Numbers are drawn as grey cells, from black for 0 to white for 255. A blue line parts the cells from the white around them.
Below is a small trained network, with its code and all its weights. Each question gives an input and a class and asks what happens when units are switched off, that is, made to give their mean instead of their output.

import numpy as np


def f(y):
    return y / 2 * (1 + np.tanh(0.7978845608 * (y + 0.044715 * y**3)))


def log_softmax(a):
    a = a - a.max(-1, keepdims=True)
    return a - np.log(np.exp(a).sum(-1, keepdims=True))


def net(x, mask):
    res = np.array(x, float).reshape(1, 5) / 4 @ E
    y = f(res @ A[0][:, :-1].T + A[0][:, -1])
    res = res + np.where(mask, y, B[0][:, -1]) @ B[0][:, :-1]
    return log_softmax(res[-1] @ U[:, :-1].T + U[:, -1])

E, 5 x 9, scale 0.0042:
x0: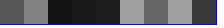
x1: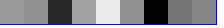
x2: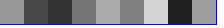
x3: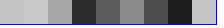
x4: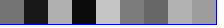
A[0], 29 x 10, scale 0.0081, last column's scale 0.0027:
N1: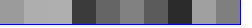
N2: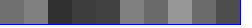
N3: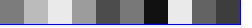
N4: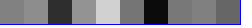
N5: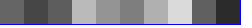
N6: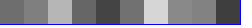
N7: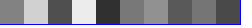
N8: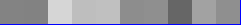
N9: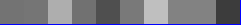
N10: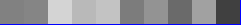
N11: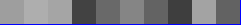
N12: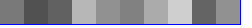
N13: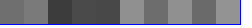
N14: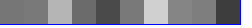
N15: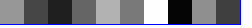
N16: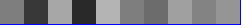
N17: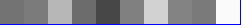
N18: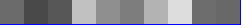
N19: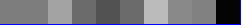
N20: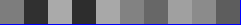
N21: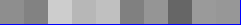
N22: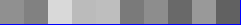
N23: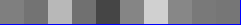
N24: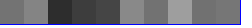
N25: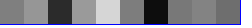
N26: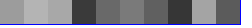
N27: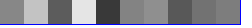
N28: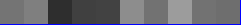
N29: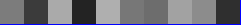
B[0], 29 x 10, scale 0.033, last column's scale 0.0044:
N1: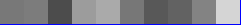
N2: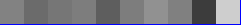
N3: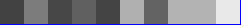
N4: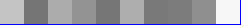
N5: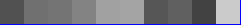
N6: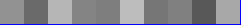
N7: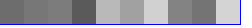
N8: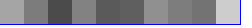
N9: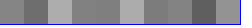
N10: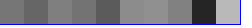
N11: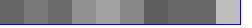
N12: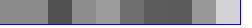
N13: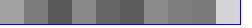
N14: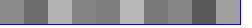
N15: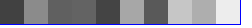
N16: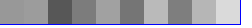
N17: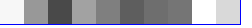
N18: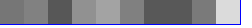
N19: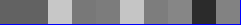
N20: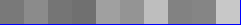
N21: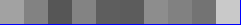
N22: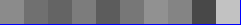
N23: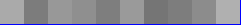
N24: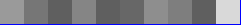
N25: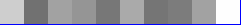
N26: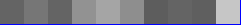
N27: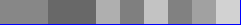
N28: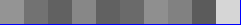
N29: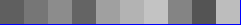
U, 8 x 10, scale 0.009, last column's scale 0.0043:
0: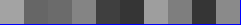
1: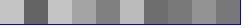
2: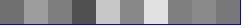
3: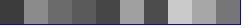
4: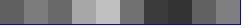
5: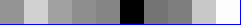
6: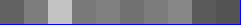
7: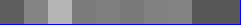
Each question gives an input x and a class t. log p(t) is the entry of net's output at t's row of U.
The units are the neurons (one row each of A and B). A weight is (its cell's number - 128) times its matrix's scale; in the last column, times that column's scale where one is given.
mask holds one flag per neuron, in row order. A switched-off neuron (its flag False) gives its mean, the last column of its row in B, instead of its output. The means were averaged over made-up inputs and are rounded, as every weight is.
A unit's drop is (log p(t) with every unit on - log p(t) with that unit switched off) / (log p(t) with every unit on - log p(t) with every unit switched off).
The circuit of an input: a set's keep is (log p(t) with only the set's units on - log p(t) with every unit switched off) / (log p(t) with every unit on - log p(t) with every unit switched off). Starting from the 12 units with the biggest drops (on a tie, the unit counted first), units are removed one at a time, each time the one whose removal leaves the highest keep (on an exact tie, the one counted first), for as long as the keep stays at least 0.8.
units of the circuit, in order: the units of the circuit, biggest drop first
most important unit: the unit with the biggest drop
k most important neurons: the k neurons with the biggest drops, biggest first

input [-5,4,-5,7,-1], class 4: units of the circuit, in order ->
(N1)
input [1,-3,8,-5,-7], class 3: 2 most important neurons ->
(N15, N16)
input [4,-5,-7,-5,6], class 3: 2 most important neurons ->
(N3, N7)
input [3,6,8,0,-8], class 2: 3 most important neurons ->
(N7, N27, N3)
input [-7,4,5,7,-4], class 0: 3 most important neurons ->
(N8, N21, N22)
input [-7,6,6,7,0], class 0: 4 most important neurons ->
(N8, N21, N22, N10)
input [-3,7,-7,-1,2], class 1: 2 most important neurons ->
(N25, N4)
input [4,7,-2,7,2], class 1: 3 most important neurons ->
(N25, N4, N18)
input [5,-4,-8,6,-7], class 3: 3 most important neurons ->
(N3, N16, N20)
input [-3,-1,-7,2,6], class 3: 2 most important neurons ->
(N3, N7)
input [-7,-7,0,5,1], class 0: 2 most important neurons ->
(N8, N22)
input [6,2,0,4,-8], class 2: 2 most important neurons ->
(N7, N27)
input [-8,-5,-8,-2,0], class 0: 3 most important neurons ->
(N8, N22, N15)
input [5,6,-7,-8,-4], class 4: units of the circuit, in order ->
(N18)
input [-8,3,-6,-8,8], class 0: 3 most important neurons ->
(N8, N22, N10)
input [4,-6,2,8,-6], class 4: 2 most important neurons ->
(N1, N26)
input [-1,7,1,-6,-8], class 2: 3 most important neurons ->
(N7, N27, N17)
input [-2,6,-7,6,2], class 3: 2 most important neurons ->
(N3, N17)
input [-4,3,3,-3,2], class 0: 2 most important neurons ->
(N3, N17)
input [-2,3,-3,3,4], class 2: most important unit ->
N15
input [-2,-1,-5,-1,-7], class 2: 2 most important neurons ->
(N7, N27)
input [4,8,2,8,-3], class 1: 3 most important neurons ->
(N25, N4, N18)
